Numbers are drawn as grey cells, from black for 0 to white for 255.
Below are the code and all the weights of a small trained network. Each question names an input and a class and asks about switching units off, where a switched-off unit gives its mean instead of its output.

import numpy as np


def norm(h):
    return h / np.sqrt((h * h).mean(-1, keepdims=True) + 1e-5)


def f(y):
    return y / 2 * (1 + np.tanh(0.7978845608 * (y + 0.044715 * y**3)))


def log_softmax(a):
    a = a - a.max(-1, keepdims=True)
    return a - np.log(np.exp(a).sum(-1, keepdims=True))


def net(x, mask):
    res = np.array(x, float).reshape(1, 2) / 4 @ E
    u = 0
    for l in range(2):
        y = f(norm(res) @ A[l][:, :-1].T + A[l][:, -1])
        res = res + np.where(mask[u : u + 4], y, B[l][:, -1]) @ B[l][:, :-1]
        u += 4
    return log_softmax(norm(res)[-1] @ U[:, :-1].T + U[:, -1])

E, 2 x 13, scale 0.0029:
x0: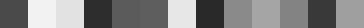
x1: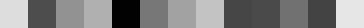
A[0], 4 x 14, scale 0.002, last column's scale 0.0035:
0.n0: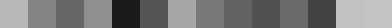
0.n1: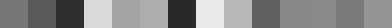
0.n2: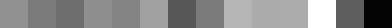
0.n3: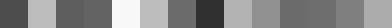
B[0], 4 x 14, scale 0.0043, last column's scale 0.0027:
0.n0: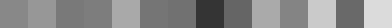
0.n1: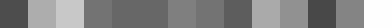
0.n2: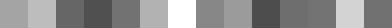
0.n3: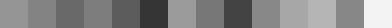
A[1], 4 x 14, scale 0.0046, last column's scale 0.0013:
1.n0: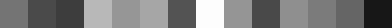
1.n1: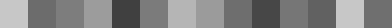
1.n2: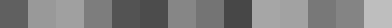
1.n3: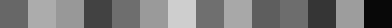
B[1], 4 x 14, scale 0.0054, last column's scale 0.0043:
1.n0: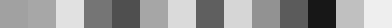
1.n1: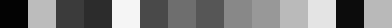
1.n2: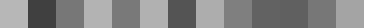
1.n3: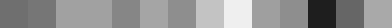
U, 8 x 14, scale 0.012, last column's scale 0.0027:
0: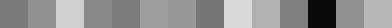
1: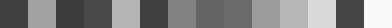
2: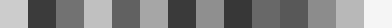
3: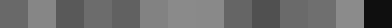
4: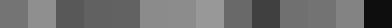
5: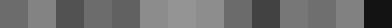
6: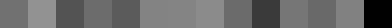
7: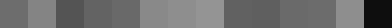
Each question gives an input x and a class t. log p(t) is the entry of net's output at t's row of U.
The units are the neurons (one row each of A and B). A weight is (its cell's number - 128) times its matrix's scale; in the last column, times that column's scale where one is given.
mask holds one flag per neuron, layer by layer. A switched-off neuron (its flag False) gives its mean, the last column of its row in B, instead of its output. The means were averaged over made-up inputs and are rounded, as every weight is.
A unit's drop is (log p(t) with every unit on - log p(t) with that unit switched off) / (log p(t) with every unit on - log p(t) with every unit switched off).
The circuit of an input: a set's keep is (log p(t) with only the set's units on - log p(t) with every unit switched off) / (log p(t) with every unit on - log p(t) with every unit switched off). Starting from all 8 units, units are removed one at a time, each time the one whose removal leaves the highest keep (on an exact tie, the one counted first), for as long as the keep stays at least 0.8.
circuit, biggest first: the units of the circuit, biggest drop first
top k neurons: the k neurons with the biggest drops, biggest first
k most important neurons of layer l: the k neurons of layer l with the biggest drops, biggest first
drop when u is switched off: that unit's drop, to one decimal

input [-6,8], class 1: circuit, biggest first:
[1.n1]
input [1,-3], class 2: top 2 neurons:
[0.n3; 1.n1]
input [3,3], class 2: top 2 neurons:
[0.n0; 1.n0]
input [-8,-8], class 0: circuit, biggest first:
[1.n0; 0.n0]
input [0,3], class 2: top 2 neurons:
[0.n0; 0.n2]
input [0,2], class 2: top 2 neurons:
[0.n0; 1.n1]
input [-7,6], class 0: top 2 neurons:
[1.n0; 0.n3]
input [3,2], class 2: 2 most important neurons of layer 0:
[0.n0; 0.n2]
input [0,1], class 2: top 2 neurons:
[1.n1; 1.n0]
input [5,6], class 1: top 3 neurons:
[1.n1; 0.n1; 1.n0]
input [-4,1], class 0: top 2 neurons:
[0.n3; 1.n0]
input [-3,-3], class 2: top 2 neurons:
[0.n1; 1.n1]
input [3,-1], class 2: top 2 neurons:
[1.n2; 1.n0]
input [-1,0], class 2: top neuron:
[0.n1]
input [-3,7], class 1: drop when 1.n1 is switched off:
1.0
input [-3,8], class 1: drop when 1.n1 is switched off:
1.0
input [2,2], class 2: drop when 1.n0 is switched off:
0.0
